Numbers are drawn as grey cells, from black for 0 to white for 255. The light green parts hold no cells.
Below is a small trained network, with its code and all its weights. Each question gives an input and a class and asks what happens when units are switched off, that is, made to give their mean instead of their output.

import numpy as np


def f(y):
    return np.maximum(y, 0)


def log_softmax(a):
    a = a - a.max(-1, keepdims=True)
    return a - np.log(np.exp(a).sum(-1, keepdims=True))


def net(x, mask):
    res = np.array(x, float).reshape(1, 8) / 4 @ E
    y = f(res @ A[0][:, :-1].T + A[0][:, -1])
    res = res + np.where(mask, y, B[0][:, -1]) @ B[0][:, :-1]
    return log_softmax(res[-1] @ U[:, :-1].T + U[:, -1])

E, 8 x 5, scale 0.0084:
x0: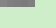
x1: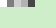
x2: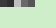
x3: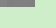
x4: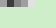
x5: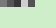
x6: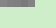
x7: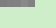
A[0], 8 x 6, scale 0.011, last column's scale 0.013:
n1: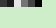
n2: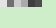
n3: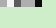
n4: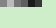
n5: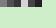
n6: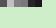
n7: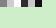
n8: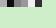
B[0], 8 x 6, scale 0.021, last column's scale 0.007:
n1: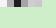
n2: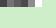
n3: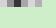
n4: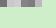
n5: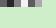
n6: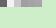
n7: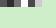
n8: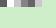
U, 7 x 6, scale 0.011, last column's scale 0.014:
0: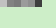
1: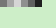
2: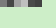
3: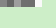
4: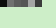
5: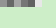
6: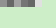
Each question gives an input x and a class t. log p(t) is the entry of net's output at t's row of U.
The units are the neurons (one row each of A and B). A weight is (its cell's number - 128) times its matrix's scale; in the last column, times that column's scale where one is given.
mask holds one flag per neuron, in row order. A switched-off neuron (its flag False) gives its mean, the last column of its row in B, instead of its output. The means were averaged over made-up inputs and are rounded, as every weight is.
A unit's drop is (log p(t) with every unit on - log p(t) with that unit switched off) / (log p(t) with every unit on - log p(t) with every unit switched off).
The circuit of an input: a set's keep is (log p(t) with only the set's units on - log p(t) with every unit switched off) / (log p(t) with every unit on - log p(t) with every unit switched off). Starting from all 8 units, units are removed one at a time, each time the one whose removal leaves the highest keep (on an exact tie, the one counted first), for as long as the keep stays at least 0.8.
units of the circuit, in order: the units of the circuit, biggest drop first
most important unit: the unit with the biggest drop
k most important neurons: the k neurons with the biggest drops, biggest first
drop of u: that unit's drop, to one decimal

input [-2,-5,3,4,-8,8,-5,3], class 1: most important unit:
n6
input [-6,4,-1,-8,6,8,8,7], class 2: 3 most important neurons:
(n5 n4 n6)
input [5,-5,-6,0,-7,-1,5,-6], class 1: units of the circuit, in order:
(n4 n6)
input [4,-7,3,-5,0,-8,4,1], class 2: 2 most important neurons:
(n7 n2)
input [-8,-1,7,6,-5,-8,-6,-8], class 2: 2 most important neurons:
(n7 n3)
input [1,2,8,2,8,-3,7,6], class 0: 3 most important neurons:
(n1 n4 n6)
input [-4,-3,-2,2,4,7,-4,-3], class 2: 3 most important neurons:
(n5 n2 n1)
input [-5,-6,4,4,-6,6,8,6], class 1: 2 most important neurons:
(n6 n2)
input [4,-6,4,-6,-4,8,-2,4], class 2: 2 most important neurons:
(n5 n2)
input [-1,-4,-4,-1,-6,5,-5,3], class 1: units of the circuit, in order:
(n6 n4)
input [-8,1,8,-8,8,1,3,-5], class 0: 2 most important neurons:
(n1 n4)
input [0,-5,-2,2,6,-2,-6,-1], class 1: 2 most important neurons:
(n8 n2)
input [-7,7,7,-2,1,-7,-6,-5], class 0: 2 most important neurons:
(n1 n5)
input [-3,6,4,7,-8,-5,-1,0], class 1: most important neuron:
(n4)
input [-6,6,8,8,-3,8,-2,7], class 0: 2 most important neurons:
(n1 n7)
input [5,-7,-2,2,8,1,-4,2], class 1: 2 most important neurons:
(n8 n2)
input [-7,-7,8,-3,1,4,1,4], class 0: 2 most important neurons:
(n1 n2)
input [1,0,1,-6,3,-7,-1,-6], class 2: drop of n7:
0.8
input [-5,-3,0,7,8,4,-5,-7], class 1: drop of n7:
0.0
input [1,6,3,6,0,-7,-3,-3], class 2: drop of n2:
-0.1
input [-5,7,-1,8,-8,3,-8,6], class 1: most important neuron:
(n4)
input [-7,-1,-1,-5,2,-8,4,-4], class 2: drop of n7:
0.8
